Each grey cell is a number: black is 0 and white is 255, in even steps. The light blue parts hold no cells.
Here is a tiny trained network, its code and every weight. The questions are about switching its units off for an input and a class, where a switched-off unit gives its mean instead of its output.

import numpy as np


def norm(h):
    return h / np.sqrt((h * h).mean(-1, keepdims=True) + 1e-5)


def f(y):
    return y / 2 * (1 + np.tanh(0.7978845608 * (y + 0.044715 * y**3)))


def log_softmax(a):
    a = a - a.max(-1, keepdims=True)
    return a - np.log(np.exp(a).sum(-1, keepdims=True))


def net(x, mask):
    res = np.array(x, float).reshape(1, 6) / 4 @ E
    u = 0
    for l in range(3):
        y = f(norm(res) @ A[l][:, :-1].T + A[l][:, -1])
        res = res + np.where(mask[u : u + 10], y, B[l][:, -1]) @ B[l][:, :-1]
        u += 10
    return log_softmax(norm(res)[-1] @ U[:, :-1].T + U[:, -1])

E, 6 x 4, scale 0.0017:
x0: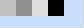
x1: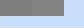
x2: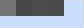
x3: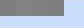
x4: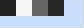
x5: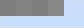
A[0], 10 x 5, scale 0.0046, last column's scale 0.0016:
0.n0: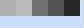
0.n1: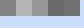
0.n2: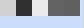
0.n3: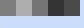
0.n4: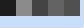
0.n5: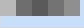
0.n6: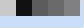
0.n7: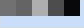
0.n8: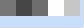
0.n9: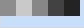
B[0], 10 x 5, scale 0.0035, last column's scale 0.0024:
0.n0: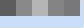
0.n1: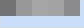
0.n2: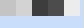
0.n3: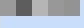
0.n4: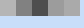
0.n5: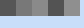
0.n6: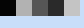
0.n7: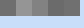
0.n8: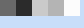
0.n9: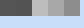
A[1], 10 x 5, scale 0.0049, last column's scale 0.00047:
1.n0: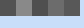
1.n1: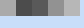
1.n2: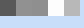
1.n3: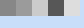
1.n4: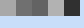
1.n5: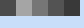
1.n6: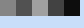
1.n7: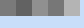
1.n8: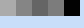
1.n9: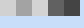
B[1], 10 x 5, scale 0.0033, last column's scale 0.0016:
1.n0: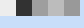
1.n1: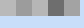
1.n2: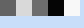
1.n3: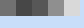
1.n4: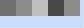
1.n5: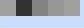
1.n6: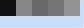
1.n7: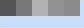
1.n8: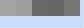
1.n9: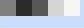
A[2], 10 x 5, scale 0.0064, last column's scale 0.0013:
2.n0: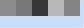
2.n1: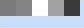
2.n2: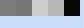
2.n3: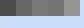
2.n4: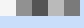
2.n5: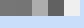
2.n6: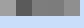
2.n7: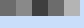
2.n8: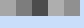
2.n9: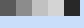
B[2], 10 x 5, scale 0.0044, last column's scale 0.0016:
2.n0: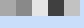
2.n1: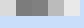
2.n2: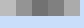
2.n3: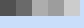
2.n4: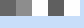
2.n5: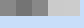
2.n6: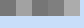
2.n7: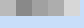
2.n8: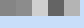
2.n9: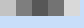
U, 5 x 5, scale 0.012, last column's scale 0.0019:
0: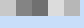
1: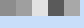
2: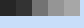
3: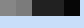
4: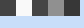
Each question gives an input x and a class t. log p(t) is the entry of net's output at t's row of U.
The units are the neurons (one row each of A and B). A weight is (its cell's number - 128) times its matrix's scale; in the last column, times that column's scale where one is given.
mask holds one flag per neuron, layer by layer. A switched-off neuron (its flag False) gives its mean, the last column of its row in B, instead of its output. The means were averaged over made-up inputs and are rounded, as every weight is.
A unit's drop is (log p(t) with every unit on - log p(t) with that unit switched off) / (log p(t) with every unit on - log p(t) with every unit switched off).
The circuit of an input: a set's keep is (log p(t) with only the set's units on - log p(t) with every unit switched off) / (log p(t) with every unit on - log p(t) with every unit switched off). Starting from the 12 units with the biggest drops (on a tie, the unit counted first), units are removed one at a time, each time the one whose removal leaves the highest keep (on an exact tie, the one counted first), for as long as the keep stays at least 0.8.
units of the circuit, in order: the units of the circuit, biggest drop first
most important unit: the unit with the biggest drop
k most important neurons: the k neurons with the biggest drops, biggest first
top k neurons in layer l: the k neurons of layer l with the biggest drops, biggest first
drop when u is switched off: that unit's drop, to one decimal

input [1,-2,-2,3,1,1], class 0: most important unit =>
0.n9
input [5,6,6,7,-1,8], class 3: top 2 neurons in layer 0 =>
0.n2, 0.n8
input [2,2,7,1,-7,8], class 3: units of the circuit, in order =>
0.n2, 0.n6
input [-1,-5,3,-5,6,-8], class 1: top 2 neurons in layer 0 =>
0.n8, 0.n4
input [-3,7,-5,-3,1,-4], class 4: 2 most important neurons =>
1.n2, 0.n3
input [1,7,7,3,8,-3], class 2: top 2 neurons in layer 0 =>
0.n2, 0.n9
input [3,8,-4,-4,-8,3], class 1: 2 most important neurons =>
0.n2, 2.n4
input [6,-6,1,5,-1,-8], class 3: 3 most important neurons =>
0.n2, 0.n8, 0.n4
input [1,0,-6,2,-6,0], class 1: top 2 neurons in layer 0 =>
0.n2, 0.n9
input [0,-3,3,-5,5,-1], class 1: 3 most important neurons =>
0.n4, 0.n8, 0.n6
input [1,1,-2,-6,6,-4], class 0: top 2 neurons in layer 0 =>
0.n2, 0.n9
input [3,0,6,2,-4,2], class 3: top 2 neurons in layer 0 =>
0.n2, 0.n6
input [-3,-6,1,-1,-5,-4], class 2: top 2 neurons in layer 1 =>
1.n2, 1.n0
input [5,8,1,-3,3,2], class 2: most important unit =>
1.n3
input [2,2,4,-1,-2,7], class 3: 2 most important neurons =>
0.n6, 0.n2
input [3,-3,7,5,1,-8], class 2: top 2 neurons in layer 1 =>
1.n2, 1.n6
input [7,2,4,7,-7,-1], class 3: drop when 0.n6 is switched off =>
0.5
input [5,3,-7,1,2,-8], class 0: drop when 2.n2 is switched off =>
0.0
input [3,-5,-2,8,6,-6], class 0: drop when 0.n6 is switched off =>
0.1
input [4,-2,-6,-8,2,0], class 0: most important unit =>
0.n9
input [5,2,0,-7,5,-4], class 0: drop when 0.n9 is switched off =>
0.2
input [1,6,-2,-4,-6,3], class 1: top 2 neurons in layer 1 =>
1.n2, 1.n8
